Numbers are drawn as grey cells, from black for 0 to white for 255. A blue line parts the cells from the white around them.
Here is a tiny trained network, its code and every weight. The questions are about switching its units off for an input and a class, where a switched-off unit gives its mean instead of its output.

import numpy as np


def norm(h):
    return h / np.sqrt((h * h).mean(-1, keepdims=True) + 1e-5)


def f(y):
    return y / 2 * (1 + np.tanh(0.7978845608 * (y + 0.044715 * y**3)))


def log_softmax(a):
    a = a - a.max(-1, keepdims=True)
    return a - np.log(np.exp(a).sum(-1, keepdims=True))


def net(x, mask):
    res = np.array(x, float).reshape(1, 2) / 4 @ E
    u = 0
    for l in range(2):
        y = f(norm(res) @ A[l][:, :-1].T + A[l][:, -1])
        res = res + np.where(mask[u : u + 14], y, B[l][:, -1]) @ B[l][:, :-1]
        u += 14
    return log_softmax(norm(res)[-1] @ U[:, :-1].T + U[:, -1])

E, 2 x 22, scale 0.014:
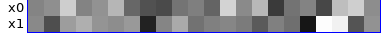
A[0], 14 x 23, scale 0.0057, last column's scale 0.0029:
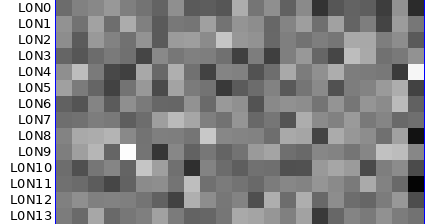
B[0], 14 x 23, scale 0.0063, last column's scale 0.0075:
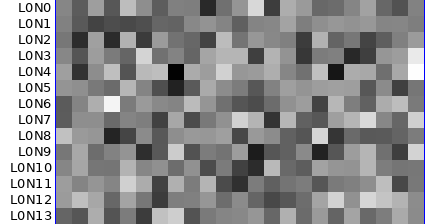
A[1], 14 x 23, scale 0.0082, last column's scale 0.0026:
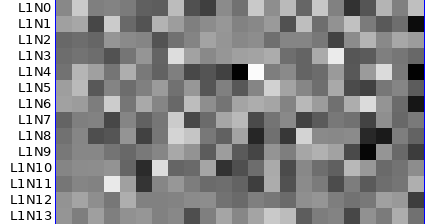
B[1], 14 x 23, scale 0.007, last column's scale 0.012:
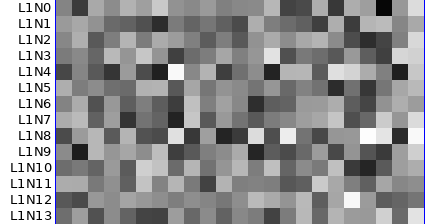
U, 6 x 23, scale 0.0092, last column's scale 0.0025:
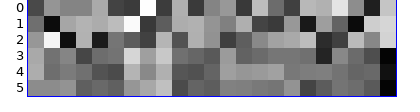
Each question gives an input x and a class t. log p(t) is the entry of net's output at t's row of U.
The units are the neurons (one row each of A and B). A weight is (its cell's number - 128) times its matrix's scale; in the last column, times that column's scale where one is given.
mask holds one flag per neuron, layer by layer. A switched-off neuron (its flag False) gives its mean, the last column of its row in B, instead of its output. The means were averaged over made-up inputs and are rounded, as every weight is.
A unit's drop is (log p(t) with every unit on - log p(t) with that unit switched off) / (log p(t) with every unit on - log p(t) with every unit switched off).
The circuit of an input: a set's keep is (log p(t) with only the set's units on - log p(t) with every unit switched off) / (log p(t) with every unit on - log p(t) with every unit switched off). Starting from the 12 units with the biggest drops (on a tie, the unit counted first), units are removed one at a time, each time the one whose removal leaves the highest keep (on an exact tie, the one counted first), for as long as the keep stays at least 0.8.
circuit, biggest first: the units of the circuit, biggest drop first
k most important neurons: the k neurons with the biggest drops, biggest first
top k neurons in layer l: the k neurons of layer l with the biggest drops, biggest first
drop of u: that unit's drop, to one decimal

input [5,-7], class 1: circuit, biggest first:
(L1N0)
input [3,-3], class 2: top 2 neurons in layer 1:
(L1N8; L1N13)
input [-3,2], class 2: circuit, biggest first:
(L0N3; L1N7; L0N4)
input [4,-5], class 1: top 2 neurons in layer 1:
(L1N0; L1N8)
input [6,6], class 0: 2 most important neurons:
(L0N4; L1N0)
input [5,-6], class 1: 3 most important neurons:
(L1N0; L0N7; L1N8)
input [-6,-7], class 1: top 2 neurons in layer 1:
(L1N9; L1N3)
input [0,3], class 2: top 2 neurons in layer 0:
(L0N4; L0N3)
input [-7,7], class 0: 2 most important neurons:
(L0N4; L1N8)
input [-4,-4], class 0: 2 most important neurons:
(L0N3; L1N8)
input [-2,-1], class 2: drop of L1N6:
0.1
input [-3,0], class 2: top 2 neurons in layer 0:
(L0N7; L0N9)
